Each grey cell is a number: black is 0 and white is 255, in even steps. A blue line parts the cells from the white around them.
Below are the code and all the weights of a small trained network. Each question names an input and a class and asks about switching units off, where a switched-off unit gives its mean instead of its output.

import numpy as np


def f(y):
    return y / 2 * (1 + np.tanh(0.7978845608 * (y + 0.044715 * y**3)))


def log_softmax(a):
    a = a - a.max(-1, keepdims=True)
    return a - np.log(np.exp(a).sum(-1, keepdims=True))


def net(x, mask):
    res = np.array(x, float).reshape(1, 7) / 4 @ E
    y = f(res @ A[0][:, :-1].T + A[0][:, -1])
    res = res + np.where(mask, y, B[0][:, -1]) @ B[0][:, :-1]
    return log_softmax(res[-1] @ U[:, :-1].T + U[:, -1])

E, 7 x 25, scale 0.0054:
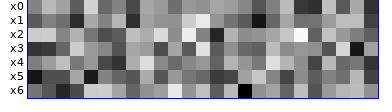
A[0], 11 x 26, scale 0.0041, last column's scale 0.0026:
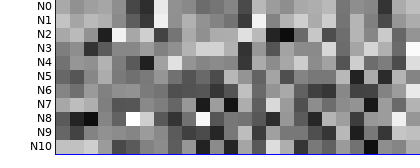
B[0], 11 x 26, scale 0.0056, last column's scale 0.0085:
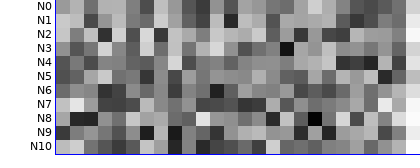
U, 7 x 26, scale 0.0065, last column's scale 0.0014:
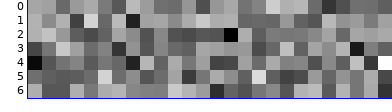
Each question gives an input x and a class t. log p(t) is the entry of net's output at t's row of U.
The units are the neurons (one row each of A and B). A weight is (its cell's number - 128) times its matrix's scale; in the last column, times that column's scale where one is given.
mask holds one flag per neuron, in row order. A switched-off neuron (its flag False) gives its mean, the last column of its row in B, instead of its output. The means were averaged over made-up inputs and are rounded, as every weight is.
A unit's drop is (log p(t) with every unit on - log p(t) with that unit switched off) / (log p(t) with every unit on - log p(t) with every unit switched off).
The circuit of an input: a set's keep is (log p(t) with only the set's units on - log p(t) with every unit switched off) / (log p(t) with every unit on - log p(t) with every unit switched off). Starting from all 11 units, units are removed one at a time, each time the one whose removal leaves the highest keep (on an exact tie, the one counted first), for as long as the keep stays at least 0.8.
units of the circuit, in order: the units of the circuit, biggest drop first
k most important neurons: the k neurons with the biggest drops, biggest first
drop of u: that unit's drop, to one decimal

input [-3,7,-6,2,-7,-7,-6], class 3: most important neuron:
N5
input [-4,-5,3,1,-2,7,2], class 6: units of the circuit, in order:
N8, N9
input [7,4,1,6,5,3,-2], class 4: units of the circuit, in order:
N4, N1
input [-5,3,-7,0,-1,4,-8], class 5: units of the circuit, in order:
N9, N6
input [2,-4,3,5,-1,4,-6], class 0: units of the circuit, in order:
N0, N4
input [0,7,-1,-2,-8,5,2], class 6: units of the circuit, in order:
N8, N3
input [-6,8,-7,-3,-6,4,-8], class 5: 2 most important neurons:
N8, N9
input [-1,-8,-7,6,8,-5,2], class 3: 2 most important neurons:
N9, N5
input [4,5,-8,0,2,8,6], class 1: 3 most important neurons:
N2, N4, N9
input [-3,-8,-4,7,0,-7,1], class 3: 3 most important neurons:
N5, N9, N0
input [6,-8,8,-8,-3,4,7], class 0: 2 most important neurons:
N1, N4
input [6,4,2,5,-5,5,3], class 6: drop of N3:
0.3
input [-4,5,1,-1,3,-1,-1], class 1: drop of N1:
0.2
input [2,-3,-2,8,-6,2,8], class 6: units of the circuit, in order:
N3
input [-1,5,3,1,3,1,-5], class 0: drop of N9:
0.1
